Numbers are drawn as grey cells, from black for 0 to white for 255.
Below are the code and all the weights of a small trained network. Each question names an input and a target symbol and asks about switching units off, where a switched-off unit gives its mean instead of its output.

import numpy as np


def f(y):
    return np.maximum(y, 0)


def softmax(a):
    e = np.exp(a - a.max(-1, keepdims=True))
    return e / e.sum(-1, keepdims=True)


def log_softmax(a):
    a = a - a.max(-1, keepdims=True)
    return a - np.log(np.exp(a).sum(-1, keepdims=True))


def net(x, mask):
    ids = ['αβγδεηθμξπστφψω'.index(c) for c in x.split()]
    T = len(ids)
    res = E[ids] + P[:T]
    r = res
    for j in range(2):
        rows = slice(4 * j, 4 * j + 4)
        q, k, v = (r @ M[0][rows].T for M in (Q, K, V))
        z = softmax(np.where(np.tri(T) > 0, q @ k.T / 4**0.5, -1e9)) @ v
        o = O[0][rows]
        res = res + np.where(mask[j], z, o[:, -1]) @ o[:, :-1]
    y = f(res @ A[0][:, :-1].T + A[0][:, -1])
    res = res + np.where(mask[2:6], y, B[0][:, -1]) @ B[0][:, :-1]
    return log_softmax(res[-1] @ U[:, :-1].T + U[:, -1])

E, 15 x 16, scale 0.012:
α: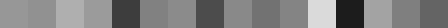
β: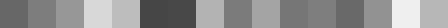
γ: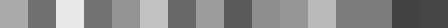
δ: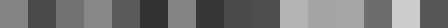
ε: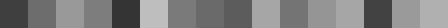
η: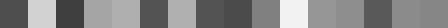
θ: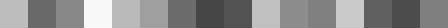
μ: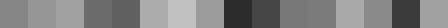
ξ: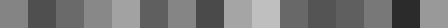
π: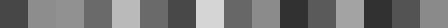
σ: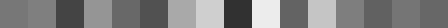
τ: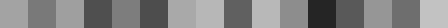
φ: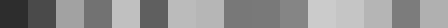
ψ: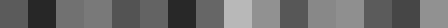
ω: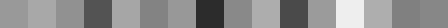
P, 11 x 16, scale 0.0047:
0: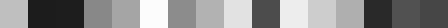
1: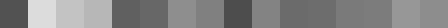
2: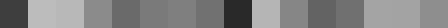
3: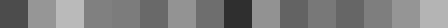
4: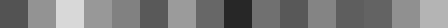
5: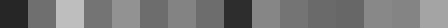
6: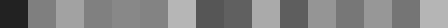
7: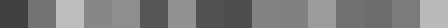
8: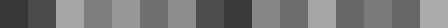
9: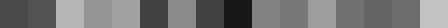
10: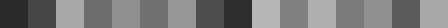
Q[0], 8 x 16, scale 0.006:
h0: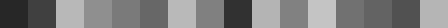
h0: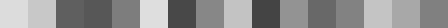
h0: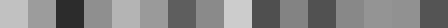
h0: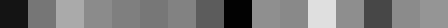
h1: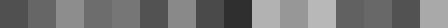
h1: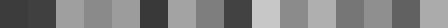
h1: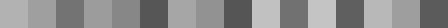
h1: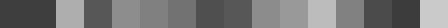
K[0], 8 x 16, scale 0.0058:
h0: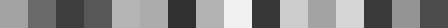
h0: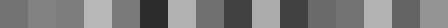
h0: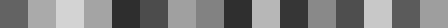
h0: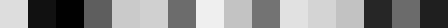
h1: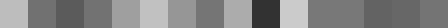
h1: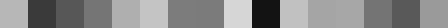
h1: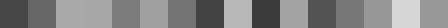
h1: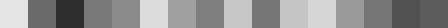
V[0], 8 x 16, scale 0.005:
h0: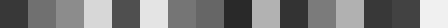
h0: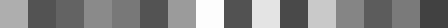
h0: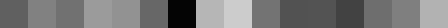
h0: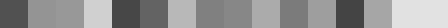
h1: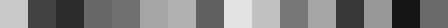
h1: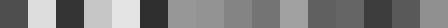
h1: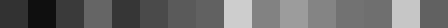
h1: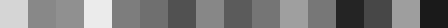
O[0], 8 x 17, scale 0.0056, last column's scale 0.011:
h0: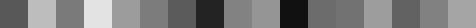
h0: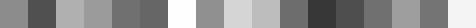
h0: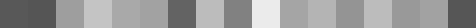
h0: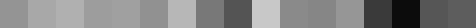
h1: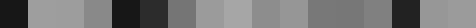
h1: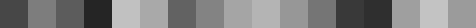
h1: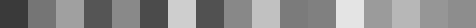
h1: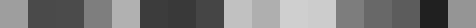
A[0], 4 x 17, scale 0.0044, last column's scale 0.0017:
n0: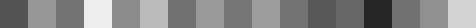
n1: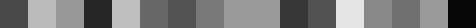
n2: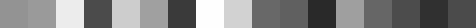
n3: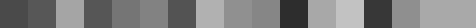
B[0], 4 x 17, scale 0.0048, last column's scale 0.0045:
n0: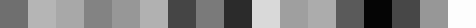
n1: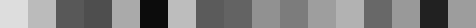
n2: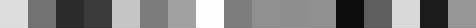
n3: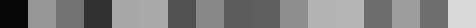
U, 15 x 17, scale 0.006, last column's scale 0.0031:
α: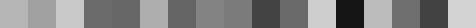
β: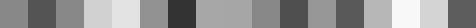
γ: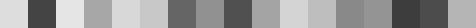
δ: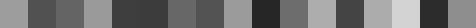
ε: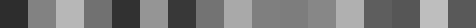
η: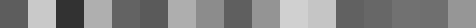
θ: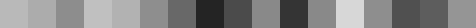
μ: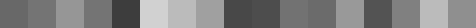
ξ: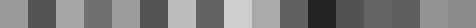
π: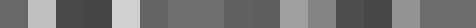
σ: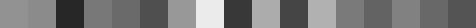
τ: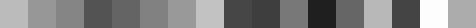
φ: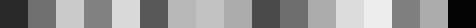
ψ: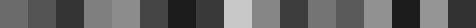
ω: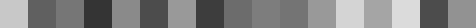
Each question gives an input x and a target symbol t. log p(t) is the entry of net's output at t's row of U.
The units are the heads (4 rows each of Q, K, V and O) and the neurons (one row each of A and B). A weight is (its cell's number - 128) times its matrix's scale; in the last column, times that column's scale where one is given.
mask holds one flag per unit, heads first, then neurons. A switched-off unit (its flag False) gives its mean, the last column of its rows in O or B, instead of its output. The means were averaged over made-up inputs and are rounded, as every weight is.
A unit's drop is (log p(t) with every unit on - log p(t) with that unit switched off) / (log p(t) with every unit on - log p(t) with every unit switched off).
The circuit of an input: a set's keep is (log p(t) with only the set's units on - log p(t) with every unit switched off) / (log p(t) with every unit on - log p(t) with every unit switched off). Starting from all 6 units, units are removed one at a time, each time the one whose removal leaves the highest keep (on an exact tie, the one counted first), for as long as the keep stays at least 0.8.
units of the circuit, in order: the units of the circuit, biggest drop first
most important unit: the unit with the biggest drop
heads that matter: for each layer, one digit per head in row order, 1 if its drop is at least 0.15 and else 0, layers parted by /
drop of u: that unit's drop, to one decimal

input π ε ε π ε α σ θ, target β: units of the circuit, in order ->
[h0]
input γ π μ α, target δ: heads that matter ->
11
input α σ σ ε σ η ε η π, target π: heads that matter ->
10
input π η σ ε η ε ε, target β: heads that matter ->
11
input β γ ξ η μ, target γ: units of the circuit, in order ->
[h0 h1]
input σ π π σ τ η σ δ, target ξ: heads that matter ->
10
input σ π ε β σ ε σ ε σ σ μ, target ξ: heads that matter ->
10
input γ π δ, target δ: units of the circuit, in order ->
[h1 h0]
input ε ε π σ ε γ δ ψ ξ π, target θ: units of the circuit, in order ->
[h0 h1]
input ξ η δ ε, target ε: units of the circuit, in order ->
[h1 h0]
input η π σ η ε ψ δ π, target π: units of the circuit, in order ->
[h1 h0 n2]
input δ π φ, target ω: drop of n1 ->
0.2
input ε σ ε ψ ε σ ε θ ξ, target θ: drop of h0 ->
0.8
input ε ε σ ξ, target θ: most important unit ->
h0
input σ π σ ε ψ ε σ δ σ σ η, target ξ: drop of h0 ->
0.7
